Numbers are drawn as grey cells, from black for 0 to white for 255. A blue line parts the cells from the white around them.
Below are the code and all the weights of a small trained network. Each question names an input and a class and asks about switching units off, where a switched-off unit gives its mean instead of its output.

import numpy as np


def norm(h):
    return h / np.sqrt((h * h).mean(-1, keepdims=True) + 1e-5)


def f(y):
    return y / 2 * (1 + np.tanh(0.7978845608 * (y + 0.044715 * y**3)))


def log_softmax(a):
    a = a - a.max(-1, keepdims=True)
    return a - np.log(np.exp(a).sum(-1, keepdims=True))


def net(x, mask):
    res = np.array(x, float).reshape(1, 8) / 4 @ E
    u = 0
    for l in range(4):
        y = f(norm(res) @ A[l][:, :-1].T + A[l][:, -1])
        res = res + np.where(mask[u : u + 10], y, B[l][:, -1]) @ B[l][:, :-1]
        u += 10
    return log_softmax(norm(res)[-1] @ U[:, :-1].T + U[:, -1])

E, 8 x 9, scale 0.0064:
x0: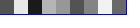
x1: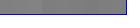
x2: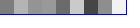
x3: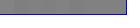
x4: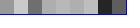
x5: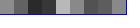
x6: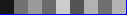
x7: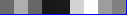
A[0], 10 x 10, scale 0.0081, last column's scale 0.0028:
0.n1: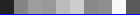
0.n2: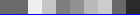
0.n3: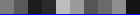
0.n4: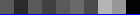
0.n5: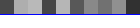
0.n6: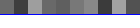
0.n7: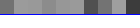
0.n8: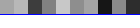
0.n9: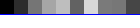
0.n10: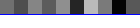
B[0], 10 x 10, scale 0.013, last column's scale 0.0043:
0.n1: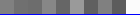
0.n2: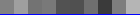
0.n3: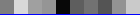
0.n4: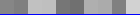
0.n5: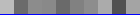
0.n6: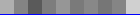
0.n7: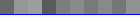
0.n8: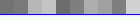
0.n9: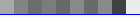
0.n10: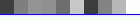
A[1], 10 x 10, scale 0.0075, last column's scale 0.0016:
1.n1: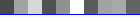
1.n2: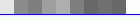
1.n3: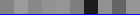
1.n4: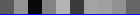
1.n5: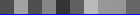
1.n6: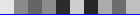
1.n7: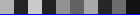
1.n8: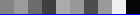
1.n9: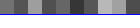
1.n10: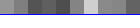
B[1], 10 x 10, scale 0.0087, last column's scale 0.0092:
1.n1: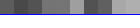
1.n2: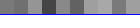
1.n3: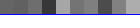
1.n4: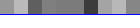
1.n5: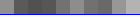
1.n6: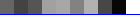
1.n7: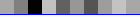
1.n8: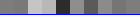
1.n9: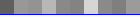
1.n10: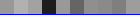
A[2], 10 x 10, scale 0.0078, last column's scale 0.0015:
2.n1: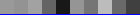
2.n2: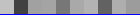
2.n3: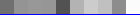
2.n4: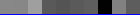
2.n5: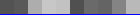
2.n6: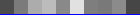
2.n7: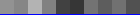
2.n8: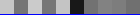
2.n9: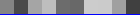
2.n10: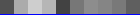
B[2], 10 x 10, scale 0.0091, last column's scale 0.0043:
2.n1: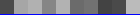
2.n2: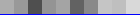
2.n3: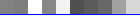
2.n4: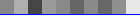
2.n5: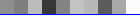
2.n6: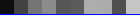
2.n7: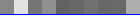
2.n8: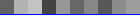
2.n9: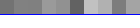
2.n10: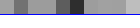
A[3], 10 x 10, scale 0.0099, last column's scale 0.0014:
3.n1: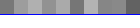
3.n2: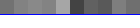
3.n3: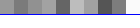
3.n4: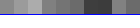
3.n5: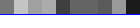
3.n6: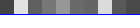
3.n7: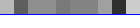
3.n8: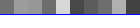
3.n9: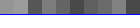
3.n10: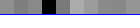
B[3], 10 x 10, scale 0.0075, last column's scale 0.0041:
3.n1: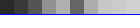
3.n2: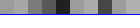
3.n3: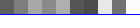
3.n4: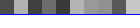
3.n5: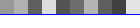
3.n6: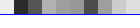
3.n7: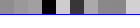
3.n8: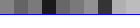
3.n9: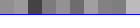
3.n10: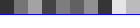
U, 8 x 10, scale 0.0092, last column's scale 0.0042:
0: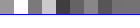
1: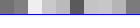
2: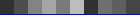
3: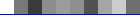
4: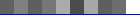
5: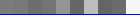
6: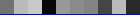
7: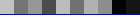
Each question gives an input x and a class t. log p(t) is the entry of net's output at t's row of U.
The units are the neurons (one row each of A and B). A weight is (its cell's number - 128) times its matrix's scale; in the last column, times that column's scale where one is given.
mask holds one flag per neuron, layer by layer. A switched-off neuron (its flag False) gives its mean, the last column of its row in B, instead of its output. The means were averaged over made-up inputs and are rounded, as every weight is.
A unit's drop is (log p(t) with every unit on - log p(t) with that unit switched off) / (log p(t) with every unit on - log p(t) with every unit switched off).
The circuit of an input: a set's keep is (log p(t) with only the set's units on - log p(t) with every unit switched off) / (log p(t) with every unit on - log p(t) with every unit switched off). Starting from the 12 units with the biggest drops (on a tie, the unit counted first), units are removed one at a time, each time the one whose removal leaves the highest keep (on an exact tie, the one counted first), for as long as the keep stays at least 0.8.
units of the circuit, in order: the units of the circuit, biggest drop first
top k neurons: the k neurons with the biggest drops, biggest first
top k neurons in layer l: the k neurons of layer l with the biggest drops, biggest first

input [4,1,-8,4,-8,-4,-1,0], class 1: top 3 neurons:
[0.n4; 1.n9; 0.n1]
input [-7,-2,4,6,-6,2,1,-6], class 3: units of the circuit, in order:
[1.n7; 0.n10]
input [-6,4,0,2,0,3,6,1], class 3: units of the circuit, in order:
[1.n7]
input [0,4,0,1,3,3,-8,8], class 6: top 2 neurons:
[3.n10; 1.n10]
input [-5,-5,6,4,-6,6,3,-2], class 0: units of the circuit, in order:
[0.n3; 3.n5]
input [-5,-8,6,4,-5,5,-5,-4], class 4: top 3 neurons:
[1.n6; 0.n10; 0.n8]
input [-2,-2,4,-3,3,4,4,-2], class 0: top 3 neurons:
[0.n3; 0.n8; 0.n10]
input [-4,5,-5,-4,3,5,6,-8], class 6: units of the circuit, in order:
[2.n5; 1.n6]
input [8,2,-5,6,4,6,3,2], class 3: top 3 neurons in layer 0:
[0.n4; 0.n2; 0.n1]
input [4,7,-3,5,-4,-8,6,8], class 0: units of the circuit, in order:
[0.n2; 1.n6; 3.n5]
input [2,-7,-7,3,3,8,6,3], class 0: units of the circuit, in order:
[0.n3; 0.n8]
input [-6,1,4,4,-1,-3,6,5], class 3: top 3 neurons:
[1.n7; 0.n10; 0.n3]
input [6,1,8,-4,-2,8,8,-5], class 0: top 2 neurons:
[0.n3; 0.n10]
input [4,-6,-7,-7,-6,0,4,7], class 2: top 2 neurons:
[0.n10; 1.n1]
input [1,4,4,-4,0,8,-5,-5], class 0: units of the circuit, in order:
[0.n3]
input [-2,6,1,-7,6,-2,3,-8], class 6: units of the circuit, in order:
[1.n6; 2.n5]
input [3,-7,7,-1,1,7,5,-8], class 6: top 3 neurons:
[1.n3; 0.n10; 2.n5]
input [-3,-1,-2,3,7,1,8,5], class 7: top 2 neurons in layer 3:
[3.n7; 3.n10]
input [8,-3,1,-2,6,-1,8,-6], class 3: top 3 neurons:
[3.n6; 1.n6; 1.n4]
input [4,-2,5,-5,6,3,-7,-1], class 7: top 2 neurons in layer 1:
[1.n6; 1.n9]
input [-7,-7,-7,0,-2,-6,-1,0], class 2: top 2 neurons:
[0.n10; 0.n3]
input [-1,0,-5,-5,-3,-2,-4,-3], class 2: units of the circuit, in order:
[0.n10]
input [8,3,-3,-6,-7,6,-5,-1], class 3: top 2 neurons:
[3.n6; 0.n8]
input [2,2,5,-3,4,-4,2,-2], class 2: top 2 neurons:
[0.n1; 0.n3]
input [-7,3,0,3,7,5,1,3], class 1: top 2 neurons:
[0.n8; 0.n2]
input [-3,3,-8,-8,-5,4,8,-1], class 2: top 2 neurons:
[0.n10; 0.n9]
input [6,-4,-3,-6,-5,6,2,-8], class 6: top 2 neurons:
[1.n3; 2.n5]
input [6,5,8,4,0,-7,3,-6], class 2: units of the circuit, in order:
[0.n1]
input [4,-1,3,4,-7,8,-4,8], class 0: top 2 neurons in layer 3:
[3.n5; 3.n7]
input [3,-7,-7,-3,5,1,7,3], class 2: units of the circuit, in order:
[0.n10; 1.n1]
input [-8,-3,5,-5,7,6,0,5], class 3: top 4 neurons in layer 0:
[0.n10; 0.n4; 0.n6; 0.n2]
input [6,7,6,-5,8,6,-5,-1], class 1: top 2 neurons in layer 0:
[0.n8; 0.n10]
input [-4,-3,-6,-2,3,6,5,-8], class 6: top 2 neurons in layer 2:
[2.n5; 2.n8]
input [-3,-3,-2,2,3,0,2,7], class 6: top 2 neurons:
[1.n10; 1.n6]
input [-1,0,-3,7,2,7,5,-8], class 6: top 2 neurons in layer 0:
[0.n2; 0.n1]
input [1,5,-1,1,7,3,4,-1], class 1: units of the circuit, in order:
[0.n8]
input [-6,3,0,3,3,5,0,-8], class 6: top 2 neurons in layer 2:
[2.n8; 2.n5]
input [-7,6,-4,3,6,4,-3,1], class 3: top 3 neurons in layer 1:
[1.n7; 1.n9; 1.n6]
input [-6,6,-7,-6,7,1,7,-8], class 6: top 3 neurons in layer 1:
[1.n6; 1.n2; 1.n9]
